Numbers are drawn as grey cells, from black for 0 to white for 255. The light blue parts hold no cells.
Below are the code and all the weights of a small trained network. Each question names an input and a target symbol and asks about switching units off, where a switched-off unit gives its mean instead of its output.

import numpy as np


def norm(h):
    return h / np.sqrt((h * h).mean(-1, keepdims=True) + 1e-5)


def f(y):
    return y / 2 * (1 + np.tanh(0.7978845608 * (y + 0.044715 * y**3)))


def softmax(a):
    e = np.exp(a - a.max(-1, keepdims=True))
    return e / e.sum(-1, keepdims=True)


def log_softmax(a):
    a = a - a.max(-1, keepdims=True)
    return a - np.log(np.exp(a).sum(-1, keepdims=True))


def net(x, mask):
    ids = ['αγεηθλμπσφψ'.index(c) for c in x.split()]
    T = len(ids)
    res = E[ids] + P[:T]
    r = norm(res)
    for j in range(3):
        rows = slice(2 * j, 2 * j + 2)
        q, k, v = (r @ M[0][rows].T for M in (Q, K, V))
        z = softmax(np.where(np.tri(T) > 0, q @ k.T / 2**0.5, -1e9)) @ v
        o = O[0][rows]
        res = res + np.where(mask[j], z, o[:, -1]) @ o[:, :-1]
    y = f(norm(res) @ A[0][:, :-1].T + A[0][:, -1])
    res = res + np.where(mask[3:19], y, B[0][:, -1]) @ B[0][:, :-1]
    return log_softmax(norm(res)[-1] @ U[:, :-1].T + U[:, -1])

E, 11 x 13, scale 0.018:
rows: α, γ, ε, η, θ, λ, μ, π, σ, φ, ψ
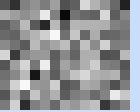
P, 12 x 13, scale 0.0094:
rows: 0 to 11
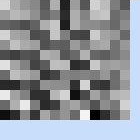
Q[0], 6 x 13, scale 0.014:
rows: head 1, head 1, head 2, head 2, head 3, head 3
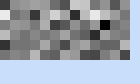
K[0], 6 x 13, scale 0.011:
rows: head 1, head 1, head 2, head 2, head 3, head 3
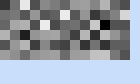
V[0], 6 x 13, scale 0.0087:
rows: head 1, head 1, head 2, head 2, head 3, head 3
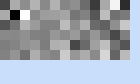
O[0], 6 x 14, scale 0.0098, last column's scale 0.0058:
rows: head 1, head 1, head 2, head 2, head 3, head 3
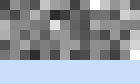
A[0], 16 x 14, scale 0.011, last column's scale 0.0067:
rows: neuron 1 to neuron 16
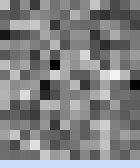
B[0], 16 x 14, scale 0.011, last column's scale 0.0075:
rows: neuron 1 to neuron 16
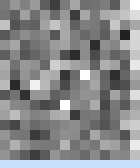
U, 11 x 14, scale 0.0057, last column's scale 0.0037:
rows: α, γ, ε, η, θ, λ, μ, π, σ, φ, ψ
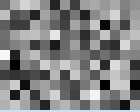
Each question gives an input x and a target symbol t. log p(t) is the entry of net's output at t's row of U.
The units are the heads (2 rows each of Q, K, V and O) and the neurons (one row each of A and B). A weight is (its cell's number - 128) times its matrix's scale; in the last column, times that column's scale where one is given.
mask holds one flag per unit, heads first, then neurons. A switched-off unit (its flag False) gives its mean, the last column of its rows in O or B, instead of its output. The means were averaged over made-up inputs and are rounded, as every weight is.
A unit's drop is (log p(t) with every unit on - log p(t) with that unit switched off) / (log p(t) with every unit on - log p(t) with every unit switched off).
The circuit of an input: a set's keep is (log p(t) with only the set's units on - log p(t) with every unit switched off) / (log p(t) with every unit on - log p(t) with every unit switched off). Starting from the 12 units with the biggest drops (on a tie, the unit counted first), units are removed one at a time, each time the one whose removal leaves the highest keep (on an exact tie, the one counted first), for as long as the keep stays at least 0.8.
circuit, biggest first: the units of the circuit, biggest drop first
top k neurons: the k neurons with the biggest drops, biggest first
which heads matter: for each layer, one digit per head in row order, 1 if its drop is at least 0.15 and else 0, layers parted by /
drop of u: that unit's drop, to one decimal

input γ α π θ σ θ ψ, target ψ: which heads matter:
100
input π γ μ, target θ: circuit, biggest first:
neuron 1
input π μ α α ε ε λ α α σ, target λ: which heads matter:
100
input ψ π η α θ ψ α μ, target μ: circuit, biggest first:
neuron 3; neuron 13
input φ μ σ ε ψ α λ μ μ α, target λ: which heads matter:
100
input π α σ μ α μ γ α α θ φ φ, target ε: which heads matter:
000
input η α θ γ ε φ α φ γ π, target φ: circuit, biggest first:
head 1; neuron 8
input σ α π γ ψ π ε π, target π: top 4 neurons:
neuron 7; neuron 10; neuron 6; neuron 13
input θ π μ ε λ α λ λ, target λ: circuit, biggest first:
head 1; neuron 9
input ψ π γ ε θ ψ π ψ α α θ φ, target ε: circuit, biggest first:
neuron 4; neuron 15
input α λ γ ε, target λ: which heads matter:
100
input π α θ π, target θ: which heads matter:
001
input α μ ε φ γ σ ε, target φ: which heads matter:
100
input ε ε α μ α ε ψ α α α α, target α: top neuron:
neuron 15
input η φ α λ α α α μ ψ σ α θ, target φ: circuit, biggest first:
head 2; neuron 8
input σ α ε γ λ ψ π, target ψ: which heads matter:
100
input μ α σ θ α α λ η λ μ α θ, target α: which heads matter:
101
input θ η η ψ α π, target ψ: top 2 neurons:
neuron 11; neuron 7
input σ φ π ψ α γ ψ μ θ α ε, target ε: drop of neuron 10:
0.3
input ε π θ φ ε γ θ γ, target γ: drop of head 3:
0.0
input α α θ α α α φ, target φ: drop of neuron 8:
0.3
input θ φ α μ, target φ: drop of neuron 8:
0.4
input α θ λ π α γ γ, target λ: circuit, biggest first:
head 1
